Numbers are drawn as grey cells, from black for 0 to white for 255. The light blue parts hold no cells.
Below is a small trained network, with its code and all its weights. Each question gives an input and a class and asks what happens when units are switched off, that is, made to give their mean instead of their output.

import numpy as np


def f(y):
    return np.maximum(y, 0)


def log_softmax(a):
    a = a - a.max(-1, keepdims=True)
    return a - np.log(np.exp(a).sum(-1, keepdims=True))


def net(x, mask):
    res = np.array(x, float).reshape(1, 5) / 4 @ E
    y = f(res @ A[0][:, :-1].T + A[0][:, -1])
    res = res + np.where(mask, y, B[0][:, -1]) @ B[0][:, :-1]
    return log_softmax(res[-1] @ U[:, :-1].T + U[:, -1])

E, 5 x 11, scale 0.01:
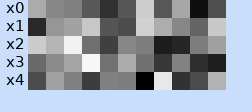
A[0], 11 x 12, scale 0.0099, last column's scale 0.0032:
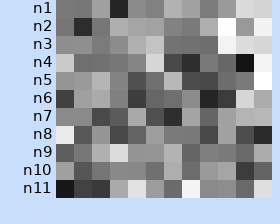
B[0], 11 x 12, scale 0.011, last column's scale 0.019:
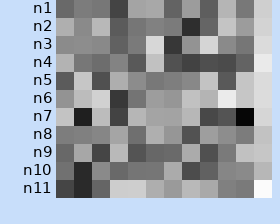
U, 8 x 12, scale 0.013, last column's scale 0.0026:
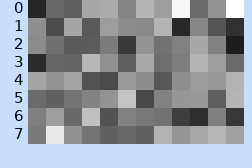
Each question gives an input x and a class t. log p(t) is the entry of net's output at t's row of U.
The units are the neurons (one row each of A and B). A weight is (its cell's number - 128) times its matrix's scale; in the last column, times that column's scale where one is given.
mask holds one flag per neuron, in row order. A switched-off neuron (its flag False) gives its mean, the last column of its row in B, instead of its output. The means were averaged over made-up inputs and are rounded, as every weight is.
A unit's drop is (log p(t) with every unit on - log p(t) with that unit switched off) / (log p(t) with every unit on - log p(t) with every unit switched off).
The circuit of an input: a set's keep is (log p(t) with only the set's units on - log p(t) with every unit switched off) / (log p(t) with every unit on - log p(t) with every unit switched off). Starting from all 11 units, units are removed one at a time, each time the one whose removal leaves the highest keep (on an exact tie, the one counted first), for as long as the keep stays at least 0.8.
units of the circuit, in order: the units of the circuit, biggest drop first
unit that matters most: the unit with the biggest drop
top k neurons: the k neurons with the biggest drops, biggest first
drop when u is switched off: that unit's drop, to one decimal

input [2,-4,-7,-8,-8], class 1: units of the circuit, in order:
(n5; n10)
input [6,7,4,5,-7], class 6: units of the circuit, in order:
(n9)
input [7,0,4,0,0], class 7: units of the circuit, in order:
(n5; n7)
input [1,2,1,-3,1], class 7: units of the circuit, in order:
(n11; n4)
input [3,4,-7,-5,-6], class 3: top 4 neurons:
(n2; n3; n5; n10)
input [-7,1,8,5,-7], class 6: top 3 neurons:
(n9; n6; n4)
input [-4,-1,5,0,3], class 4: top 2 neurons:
(n11; n6)
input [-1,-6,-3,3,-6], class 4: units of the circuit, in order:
(n2; n11)
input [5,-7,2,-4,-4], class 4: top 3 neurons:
(n11; n9; n8)
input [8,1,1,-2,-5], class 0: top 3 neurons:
(n5; n2; n4)
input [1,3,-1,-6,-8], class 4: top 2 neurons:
(n11; n2)
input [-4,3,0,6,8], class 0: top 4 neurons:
(n11; n4; n2; n1)
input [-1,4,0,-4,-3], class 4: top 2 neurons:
(n11; n5)
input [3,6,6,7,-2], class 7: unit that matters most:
n6
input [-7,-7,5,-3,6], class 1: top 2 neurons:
(n7; n5)
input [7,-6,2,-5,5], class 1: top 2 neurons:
(n7; n3)
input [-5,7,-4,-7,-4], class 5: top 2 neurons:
(n2; n3)
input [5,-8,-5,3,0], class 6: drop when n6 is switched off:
0.2
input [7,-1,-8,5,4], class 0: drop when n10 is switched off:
0.0
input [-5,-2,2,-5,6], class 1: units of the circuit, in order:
(n7)
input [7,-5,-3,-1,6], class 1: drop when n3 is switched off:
0.1
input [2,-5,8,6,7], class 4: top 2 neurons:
(n6; n4)
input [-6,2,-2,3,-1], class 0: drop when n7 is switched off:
0.2
